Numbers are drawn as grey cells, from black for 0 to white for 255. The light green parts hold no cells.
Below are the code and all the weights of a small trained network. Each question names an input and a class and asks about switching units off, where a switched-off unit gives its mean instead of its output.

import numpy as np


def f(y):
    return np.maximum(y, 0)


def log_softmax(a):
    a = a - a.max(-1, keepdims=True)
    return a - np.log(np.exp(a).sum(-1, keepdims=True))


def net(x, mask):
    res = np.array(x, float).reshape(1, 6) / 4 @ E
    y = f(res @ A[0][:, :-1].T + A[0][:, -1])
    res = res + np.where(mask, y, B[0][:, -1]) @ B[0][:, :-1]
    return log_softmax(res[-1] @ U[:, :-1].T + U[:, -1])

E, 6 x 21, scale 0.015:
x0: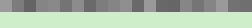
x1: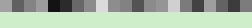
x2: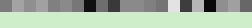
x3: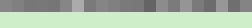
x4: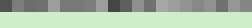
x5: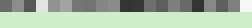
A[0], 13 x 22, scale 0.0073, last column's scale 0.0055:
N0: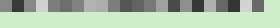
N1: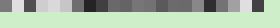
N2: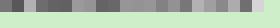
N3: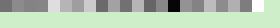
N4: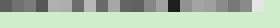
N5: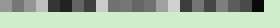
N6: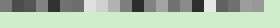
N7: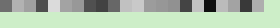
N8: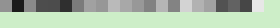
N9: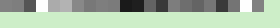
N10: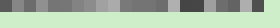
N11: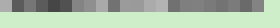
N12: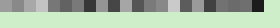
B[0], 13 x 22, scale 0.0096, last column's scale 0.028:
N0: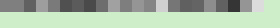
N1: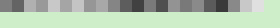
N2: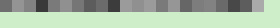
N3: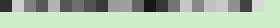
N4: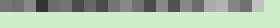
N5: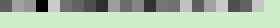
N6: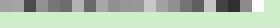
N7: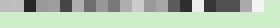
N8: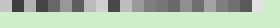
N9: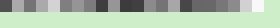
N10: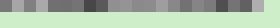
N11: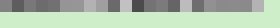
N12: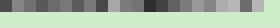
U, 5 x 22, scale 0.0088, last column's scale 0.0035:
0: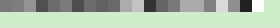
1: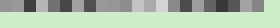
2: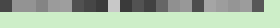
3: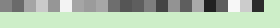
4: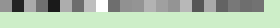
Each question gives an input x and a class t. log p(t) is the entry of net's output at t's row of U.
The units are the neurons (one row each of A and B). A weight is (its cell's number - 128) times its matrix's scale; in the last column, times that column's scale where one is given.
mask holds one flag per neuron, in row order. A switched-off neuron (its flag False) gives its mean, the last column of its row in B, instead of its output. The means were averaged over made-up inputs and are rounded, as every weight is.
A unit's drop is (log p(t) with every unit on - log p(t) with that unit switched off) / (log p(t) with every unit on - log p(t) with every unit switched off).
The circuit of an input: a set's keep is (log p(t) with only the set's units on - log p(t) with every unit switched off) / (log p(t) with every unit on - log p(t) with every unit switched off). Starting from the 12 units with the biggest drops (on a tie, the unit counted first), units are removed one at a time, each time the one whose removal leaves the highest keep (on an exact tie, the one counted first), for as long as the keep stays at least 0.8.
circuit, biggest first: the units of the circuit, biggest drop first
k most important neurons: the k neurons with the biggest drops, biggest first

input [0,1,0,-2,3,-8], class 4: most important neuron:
(N3)
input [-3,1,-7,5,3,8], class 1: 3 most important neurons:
(N6, N0, N5)
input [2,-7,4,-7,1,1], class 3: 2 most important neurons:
(N1, N6)
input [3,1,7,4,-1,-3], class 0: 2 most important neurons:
(N12, N5)
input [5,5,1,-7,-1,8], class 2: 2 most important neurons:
(N7, N9)
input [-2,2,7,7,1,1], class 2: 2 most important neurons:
(N5, N8)
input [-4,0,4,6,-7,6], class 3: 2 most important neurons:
(N1, N3)
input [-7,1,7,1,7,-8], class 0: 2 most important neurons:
(N5, N12)
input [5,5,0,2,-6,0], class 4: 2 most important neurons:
(N7, N3)
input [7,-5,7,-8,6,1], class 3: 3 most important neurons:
(N1, N6, N0)
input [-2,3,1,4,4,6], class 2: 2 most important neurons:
(N7, N9)
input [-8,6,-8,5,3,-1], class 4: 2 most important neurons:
(N8, N7)
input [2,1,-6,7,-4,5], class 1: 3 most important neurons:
(N6, N0, N5)
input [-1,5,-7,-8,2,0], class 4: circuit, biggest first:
(N8)
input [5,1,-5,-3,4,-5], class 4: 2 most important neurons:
(N8, N5)
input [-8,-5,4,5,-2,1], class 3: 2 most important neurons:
(N1, N6)
